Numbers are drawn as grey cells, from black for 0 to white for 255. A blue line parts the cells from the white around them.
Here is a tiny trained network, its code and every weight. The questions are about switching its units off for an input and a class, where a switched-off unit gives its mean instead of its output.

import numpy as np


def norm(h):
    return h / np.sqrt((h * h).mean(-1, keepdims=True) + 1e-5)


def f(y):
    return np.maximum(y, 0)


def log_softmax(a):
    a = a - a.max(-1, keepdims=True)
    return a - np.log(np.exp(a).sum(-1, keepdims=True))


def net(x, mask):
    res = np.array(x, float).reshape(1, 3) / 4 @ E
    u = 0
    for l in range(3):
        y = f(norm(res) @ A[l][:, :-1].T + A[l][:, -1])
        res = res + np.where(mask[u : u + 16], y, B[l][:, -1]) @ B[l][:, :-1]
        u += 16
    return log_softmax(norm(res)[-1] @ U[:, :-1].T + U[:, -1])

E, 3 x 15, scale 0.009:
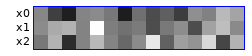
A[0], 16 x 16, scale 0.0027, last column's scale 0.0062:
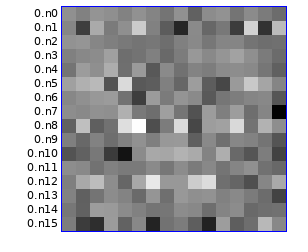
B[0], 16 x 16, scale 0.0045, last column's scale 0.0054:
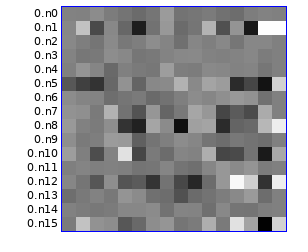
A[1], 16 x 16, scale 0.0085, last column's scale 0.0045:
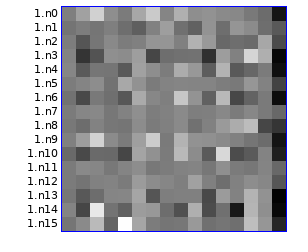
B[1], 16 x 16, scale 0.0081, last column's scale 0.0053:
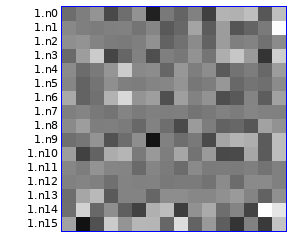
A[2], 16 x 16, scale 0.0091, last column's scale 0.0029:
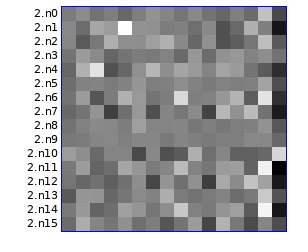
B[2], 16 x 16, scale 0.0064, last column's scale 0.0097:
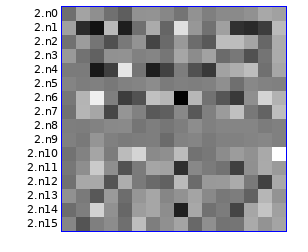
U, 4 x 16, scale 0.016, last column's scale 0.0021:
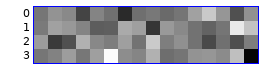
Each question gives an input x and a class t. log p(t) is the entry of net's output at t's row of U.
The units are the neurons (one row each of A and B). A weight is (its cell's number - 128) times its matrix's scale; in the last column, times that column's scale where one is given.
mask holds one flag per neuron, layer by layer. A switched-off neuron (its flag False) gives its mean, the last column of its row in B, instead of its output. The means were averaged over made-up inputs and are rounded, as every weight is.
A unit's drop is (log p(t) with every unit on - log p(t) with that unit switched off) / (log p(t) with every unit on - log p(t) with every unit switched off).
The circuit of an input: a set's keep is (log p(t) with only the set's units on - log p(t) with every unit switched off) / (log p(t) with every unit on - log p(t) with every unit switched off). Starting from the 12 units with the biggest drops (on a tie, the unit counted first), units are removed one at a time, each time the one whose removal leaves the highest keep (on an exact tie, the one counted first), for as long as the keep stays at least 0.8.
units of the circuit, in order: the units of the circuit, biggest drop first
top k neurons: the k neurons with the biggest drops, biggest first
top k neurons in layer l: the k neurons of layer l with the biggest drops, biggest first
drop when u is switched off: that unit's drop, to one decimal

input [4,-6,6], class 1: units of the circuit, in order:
2.n6
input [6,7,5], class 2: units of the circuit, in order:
1.n15, 2.n1
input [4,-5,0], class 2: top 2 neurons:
0.n12, 1.n10
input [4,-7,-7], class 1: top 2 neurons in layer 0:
0.n5, 0.n1
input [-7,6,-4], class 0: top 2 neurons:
1.n0, 1.n9
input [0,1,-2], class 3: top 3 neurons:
2.n10, 0.n1, 1.n14
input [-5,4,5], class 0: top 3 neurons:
0.n1, 1.n14, 1.n0
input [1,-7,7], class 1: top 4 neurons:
2.n6, 0.n5, 1.n15, 0.n8
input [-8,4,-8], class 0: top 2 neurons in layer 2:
2.n4, 2.n6
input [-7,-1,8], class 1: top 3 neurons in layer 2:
2.n6, 2.n14, 2.n11
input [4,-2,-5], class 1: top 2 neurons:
0.n12, 1.n14
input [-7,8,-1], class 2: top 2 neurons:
1.n15, 2.n1
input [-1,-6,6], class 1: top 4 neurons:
0.n5, 2.n6, 1.n15, 0.n8
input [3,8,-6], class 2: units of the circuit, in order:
1.n15
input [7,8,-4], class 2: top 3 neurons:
1.n15, 2.n1, 0.n12
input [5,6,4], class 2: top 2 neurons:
0.n12, 1.n15
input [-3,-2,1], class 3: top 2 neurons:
0.n12, 2.n10
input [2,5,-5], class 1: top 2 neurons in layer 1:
1.n14, 1.n10
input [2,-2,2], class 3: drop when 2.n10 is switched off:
0.1
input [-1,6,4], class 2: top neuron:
0.n1
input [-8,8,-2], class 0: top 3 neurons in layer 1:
1.n0, 1.n9, 1.n10
